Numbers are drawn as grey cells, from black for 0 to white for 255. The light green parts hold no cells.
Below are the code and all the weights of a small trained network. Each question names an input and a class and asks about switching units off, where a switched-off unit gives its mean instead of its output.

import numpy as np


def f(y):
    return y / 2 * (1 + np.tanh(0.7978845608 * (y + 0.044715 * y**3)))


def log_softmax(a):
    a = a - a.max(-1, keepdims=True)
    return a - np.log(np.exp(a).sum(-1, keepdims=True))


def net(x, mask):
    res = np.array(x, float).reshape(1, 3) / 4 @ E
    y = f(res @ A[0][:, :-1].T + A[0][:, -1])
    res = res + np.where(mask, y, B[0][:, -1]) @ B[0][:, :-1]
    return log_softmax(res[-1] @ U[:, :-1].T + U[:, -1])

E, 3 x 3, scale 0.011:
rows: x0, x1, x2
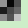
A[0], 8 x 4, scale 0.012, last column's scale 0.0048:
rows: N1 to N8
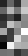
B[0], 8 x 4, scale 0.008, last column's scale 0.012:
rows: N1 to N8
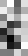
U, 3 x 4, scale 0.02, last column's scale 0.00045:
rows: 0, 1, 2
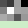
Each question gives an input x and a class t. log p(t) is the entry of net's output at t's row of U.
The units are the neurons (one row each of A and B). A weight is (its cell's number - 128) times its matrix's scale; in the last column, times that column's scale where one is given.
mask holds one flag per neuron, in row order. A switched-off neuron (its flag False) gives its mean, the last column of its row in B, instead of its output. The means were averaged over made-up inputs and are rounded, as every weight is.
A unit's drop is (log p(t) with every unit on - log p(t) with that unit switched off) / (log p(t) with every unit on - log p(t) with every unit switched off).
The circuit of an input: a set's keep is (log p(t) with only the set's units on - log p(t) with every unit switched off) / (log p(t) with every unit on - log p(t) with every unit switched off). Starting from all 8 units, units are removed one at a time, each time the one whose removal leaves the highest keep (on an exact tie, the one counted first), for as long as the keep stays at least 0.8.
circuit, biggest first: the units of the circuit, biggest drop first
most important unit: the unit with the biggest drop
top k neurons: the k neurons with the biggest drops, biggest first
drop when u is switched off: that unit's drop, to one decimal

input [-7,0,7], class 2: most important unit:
N5
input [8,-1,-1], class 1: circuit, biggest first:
N6, N7, N3
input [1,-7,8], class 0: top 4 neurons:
N1, N3, N2, N5
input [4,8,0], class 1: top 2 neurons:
N1, N3
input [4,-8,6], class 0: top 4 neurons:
N1, N3, N5, N2
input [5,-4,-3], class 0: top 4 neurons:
N1, N3, N2, N5
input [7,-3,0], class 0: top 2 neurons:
N1, N5
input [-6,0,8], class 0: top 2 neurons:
N1, N6
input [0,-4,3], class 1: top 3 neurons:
N7, N6, N4
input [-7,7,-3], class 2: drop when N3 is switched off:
0.0
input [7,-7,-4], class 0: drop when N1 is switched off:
0.4
